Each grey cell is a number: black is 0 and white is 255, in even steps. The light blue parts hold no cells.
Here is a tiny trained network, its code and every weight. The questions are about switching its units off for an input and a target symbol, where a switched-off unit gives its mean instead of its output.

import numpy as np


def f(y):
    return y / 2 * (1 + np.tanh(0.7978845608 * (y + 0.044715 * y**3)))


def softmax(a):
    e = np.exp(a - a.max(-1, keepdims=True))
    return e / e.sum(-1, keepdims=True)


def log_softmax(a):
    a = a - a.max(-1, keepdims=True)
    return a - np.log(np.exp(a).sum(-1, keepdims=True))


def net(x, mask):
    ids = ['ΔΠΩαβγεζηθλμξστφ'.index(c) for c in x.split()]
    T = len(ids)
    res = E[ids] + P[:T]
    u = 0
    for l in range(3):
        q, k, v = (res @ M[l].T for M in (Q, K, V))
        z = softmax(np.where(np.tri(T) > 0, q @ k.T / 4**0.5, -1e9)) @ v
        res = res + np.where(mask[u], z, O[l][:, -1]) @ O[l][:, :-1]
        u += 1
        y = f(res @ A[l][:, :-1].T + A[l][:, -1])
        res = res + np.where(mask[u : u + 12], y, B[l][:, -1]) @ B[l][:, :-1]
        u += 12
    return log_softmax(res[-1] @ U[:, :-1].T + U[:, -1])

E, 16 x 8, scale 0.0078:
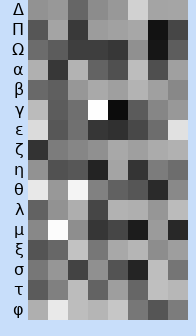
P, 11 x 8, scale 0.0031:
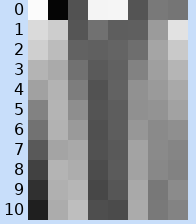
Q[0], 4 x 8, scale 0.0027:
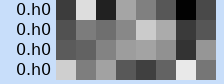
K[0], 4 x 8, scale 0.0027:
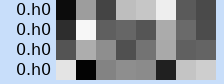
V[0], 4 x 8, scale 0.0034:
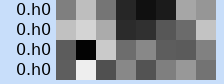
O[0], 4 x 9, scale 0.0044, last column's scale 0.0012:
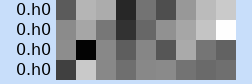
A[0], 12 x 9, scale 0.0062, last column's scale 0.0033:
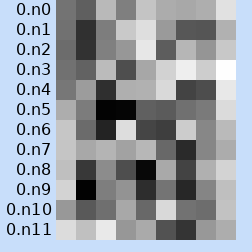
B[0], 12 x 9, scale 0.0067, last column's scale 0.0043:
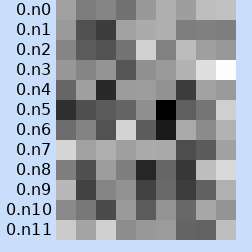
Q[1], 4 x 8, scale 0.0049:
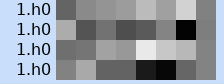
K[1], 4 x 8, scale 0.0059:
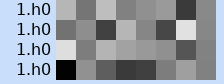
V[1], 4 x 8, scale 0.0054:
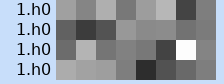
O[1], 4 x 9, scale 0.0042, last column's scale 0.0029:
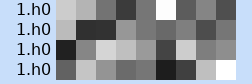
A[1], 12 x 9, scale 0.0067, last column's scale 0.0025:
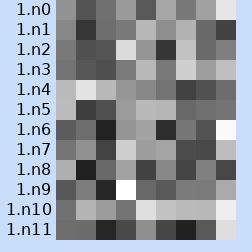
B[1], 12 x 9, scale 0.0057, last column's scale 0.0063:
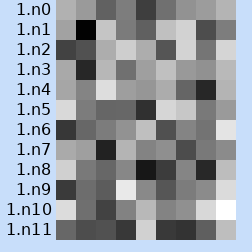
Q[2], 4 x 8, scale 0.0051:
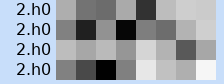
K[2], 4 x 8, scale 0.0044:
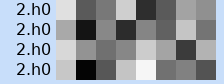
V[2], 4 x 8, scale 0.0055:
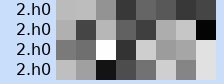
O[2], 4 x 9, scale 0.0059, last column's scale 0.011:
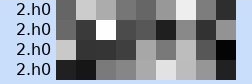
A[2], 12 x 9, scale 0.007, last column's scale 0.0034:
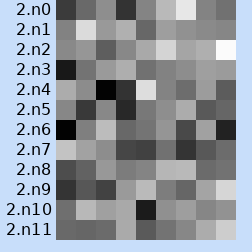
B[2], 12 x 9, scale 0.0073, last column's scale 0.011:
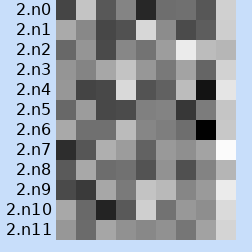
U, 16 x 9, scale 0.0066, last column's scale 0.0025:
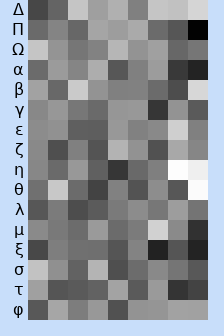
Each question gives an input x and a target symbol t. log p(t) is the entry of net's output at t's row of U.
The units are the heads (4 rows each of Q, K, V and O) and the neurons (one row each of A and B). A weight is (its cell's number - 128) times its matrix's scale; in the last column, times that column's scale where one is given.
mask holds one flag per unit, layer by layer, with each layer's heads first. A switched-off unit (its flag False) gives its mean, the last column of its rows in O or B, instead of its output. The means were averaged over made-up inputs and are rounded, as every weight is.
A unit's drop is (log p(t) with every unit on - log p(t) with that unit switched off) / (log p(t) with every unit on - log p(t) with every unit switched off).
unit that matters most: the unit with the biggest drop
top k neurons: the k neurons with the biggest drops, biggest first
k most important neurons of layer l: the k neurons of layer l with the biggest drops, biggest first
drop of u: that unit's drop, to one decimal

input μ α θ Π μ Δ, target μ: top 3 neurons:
2.n4; 2.n2; 1.n10
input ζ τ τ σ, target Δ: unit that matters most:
2.n9
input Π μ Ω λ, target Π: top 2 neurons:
2.n6; 1.n5
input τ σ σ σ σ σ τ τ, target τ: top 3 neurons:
2.n4; 0.n2; 1.n10
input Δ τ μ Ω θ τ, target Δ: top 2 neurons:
0.n4; 1.n7
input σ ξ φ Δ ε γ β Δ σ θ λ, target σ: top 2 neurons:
2.n4; 1.n2
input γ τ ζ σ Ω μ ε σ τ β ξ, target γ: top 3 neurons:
0.n6; 1.n2; 1.n9
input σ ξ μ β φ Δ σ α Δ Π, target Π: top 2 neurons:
0.n4; 0.n3
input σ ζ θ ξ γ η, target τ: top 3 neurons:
2.n4; 0.n5; 1.n11
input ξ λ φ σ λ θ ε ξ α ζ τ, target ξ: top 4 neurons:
1.n5; 0.n1; 2.n0; 1.n1
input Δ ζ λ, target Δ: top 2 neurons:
0.n4; 1.n7
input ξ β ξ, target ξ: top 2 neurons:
1.n5; 0.n1
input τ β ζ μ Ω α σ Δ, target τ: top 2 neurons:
2.n4; 0.n2
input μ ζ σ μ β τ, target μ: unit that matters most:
2.h0
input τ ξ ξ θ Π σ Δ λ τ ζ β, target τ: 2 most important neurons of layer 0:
0.n2; 0.n8
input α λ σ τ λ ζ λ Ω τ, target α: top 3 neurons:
2.n6; 1.n8; 2.n0
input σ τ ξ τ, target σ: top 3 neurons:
2.n4; 1.n2; 0.n6
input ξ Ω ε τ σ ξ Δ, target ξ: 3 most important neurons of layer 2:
2.n0; 2.n5; 2.n8
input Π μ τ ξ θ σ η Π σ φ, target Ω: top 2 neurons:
0.n11; 1.n4
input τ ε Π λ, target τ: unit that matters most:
2.h0
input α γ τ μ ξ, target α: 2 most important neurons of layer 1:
1.n8; 1.n5
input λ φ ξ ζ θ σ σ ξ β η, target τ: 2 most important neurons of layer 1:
1.n11; 1.n8
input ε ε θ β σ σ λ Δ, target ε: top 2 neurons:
0.n9; 1.n8
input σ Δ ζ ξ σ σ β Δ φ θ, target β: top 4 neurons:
1.n4; 0.n11; 0.n7; 2.n2
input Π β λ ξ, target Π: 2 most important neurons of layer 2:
2.n6; 2.n1
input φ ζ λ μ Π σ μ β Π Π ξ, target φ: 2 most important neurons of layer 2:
2.n0; 2.n2
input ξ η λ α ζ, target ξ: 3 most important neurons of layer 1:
1.n5; 1.n1; 1.n8
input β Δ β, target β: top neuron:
1.n8
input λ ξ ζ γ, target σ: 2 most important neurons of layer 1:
1.n8; 1.n9
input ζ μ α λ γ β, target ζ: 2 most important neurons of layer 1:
1.n1; 1.n5
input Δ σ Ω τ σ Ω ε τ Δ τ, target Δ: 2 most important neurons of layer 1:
1.n10; 1.n7
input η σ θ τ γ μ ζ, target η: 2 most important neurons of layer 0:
0.n2; 0.n1
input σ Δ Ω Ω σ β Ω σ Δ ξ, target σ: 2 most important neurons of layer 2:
2.n4; 2.n9
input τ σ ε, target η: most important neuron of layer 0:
0.n8
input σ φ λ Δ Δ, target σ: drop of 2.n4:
0.8
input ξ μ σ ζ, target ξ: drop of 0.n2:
0.2
